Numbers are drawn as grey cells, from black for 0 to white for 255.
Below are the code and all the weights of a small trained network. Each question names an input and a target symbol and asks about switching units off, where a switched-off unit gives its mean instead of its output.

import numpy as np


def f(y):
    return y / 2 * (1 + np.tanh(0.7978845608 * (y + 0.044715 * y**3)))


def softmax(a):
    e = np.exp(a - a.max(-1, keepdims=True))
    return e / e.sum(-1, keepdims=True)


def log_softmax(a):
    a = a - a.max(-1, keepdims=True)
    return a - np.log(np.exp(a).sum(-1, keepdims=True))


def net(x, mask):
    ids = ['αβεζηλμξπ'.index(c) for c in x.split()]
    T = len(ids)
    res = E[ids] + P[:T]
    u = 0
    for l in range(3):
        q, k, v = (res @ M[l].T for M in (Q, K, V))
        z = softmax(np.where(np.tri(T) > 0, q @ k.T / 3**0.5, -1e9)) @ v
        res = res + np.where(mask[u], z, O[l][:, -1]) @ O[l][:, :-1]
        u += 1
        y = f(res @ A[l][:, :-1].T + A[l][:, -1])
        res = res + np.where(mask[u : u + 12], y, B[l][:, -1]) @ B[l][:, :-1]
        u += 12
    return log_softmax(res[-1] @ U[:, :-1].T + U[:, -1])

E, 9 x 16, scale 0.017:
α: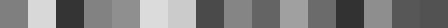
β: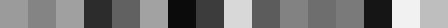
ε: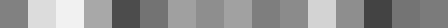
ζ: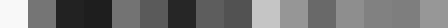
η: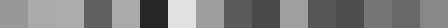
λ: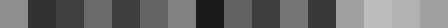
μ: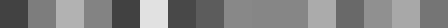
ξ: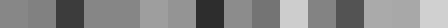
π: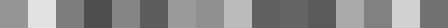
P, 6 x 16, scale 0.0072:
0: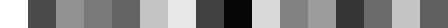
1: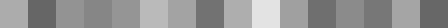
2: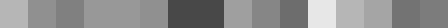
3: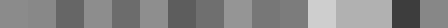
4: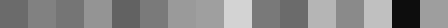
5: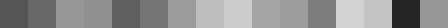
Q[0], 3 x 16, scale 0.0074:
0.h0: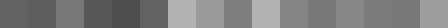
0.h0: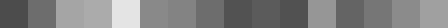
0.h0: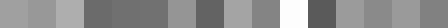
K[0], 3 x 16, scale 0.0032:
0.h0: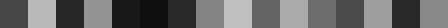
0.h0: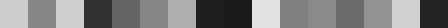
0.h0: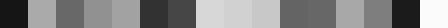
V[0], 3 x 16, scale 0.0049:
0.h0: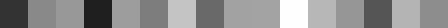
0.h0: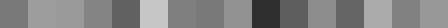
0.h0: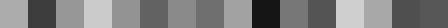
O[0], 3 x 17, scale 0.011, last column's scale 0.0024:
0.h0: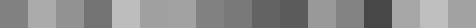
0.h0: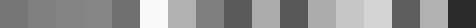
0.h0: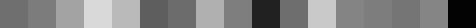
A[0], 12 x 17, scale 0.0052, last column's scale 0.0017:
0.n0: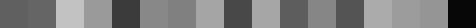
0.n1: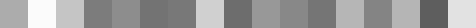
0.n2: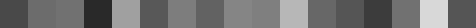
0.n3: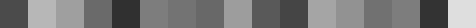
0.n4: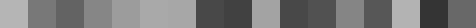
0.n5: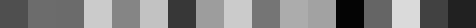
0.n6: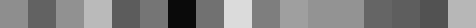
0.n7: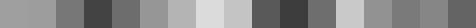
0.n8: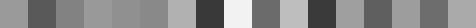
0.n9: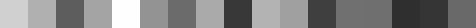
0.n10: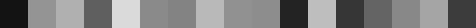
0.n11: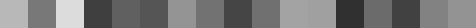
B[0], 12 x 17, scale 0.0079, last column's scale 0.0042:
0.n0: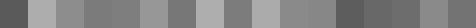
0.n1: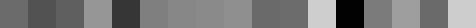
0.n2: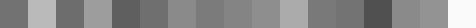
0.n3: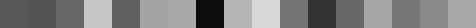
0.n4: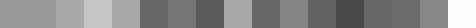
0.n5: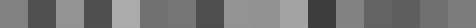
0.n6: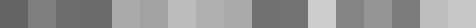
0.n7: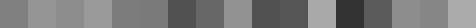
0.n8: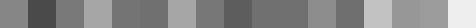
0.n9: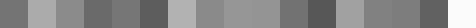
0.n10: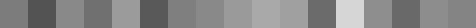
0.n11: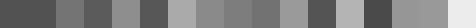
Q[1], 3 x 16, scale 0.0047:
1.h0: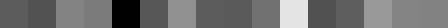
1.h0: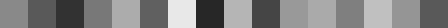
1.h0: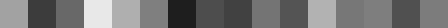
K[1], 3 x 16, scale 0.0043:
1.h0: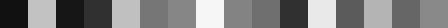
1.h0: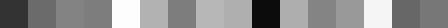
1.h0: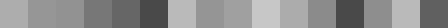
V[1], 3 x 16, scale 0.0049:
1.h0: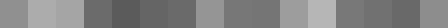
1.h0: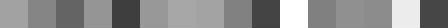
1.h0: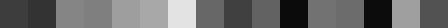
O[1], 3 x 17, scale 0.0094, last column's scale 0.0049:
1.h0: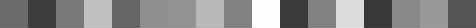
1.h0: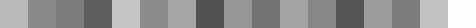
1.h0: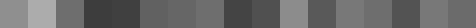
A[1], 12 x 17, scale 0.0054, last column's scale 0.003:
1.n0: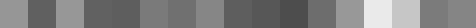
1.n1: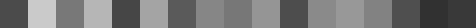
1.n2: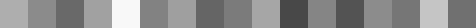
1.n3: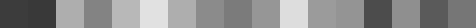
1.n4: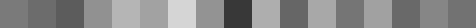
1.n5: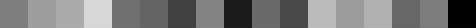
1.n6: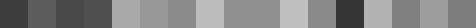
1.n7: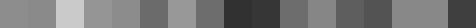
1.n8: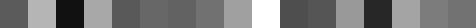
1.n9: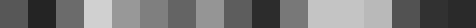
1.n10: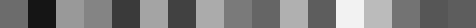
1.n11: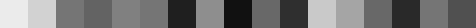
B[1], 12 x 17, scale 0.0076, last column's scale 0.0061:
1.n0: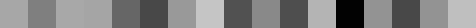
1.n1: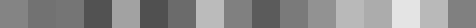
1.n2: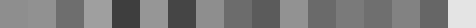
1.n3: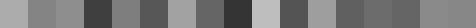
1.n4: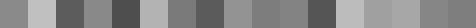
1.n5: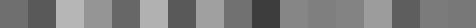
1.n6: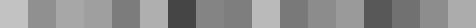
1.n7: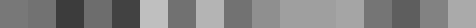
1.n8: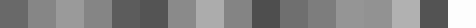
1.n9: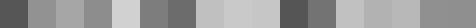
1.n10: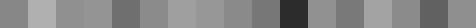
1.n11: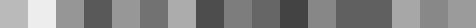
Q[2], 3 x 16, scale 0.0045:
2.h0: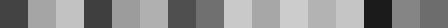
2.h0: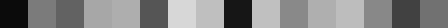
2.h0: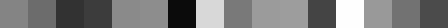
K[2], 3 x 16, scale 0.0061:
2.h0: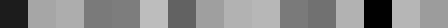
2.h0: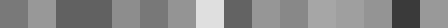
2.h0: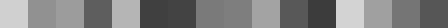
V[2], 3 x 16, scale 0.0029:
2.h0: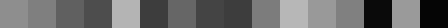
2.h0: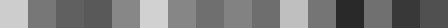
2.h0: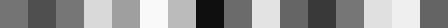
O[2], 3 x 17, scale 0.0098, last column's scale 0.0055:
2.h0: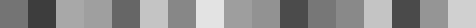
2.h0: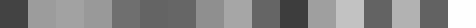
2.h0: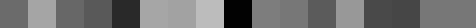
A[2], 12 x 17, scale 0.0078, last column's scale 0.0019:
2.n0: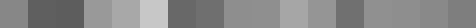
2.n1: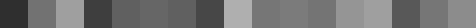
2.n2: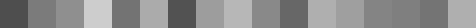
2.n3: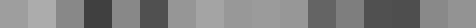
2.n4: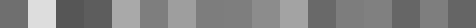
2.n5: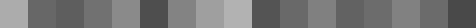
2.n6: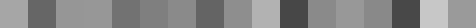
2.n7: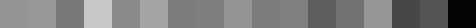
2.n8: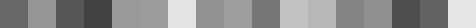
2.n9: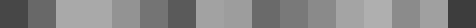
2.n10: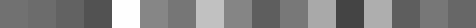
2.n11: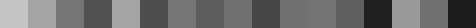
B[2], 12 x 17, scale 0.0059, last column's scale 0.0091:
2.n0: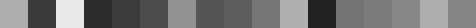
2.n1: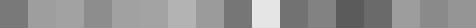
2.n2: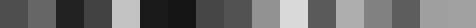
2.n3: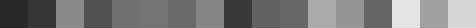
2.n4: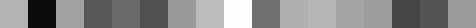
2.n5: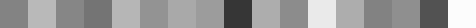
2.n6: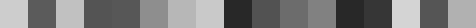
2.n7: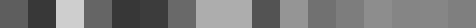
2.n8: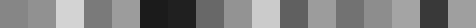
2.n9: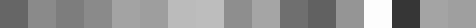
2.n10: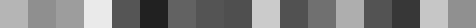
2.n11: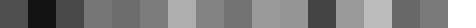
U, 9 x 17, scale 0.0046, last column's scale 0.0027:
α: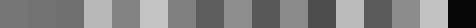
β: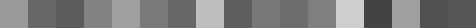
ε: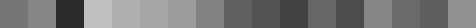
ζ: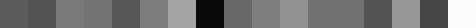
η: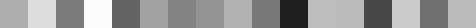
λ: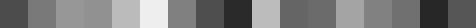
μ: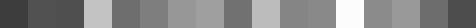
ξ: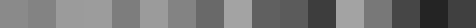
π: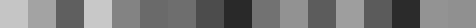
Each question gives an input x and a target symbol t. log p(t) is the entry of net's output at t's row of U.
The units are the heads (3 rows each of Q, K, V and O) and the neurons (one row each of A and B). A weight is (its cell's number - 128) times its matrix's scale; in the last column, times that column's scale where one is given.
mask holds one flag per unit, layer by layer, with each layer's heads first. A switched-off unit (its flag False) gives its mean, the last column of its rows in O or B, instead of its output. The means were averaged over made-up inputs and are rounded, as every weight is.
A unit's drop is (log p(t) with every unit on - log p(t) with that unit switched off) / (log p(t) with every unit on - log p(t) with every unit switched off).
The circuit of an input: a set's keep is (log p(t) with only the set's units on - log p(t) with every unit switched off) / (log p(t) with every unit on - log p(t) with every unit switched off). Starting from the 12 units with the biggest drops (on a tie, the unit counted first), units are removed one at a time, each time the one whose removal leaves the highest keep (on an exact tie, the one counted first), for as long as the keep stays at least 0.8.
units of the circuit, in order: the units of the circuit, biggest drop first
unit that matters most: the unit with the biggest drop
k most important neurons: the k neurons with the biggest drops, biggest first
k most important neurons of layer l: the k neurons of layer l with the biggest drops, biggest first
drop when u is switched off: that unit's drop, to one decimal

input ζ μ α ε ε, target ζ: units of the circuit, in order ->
[2.h0, 0.n3]
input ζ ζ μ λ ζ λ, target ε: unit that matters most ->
2.h0
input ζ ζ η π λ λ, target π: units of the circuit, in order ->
[1.n0, 2.h0, 0.h0, 2.n3]
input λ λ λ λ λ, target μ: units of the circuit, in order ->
[0.h0, 1.n9]
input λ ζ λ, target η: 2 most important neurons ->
[1.n0, 2.n11]
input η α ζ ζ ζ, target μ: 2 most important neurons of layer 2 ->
[2.n9, 2.n2]
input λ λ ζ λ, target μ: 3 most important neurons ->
[1.n9, 2.n2, 0.n6]
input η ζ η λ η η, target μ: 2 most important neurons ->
[2.n9, 0.n11]
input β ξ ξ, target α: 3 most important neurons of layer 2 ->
[2.n0, 2.n5, 2.n8]
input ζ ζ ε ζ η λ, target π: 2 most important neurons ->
[1.n0, 2.n3]
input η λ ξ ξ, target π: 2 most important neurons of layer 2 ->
[2.n3, 2.n0]
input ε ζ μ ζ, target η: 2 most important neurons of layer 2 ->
[2.n11, 2.n2]
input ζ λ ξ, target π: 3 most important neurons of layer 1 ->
[1.n6, 1.n2, 1.n8]
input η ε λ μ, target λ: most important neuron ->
[2.n1]
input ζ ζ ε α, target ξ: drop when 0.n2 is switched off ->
0.1
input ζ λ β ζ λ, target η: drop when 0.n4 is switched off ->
0.1
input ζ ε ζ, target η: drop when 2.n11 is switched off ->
0.3
